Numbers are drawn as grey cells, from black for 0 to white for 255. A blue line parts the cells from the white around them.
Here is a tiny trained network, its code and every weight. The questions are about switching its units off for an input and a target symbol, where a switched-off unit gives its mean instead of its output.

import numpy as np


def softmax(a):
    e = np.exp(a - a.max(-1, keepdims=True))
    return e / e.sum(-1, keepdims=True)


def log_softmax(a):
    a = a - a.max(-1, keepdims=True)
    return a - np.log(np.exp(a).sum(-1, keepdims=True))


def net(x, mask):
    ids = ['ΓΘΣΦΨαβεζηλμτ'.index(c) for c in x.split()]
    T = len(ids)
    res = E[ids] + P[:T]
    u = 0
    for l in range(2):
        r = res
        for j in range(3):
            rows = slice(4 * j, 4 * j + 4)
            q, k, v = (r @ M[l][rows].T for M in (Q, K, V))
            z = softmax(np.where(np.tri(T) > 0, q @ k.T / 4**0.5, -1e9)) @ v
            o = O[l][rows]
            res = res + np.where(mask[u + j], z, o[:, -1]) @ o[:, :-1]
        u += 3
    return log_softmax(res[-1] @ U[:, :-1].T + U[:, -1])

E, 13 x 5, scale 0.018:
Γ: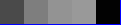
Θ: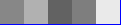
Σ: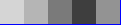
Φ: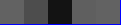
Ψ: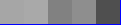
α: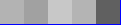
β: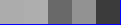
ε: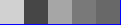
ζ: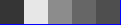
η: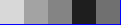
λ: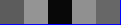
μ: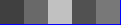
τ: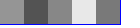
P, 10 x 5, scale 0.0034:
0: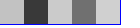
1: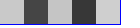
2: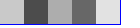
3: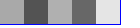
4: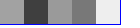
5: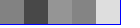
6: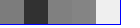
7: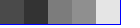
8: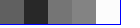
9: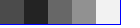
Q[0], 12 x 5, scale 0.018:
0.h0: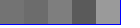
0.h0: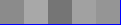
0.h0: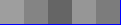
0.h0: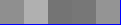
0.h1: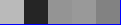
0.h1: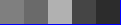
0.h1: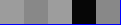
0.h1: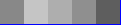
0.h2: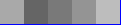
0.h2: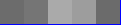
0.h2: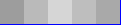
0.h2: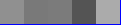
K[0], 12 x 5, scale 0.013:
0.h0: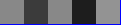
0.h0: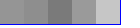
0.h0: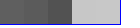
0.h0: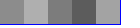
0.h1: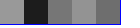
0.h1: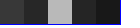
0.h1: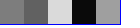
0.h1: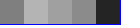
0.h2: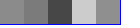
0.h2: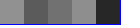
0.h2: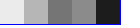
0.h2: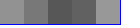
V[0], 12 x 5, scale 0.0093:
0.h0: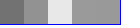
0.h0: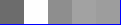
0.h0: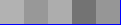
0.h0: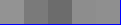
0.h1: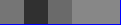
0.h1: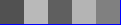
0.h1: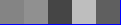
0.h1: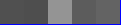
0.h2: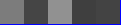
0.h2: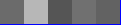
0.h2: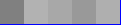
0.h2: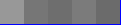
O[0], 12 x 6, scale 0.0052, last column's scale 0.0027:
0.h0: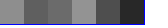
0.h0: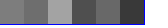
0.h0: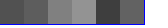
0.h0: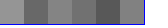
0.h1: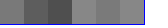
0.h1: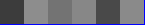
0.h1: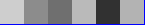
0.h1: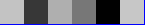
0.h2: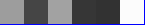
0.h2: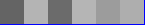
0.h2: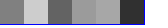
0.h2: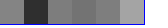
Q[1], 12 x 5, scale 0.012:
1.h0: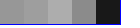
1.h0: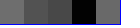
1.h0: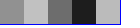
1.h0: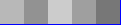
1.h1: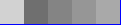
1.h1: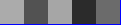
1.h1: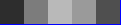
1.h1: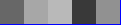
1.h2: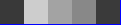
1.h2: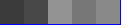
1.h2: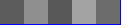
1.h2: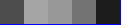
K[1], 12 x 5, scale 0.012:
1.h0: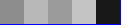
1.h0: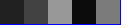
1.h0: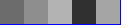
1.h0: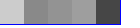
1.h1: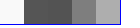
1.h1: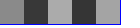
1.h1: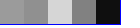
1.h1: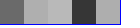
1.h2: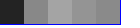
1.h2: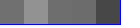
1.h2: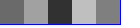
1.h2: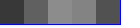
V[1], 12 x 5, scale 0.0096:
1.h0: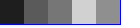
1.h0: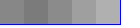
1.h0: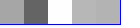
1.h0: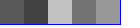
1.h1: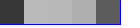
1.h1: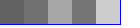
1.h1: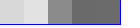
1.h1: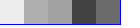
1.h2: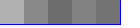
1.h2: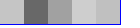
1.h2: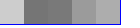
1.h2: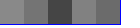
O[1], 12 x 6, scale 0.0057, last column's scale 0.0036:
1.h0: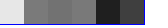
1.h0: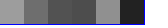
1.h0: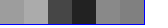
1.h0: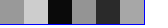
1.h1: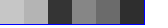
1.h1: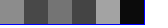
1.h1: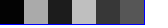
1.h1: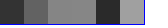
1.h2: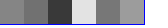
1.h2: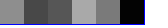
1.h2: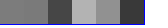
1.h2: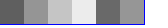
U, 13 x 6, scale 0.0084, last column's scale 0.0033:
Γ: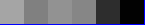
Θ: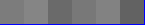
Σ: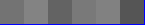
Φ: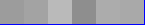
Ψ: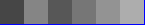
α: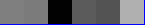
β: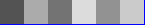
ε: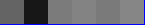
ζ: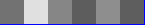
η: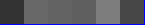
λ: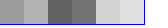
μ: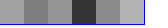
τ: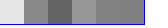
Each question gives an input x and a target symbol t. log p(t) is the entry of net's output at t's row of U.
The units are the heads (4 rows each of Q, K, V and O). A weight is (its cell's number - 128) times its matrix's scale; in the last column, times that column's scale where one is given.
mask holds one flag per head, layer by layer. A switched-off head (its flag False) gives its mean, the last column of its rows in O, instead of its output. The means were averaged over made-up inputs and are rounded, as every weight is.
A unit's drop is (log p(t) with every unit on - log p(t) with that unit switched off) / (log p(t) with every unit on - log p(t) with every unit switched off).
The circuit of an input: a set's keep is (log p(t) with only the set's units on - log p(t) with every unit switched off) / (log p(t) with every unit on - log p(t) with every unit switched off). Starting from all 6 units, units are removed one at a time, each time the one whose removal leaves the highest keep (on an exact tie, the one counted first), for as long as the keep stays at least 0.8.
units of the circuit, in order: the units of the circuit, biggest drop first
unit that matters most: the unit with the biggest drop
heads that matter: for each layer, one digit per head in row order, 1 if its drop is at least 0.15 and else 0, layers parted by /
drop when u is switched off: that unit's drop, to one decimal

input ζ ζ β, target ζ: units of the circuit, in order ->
[1.h2 0.h1 0.h2]
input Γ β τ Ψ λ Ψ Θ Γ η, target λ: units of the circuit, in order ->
[0.h2 0.h1 1.h1]
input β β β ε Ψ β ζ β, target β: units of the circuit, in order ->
[1.h1 1.h0]
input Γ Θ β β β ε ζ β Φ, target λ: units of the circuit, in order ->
[0.h2 1.h1 0.h1]
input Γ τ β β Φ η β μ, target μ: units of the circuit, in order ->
[1.h1 0.h1]
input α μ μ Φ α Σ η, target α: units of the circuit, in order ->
[1.h0 1.h1]
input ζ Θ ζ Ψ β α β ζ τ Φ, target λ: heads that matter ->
111 / 010
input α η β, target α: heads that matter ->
000 / 011
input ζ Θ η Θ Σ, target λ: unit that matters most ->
0.h2
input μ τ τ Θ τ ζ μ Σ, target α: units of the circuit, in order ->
[1.h0 1.h2]
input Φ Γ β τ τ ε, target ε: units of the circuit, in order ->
[1.h1 0.h1 1.h2]
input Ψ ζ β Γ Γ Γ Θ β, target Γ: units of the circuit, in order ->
[0.h1 0.h0 1.h0]
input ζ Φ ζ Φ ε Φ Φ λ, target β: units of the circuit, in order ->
[1.h0 1.h2]
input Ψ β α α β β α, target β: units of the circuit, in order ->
[1.h1]
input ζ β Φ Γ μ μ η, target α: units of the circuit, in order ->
[1.h0 1.h1]
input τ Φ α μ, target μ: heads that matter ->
010 / 011
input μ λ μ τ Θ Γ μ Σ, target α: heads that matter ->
000 / 101
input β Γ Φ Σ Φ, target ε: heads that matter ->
001 / 110
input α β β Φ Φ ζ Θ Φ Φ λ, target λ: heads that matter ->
011 / 010
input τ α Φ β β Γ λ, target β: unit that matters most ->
1.h0
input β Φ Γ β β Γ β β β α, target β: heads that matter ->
000 / 010
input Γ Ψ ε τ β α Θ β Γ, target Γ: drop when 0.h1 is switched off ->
0.4
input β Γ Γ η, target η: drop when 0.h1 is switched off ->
0.2
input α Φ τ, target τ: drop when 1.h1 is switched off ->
0.2
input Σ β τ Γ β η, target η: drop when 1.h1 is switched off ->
0.7
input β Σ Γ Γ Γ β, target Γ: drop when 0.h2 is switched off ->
0.1
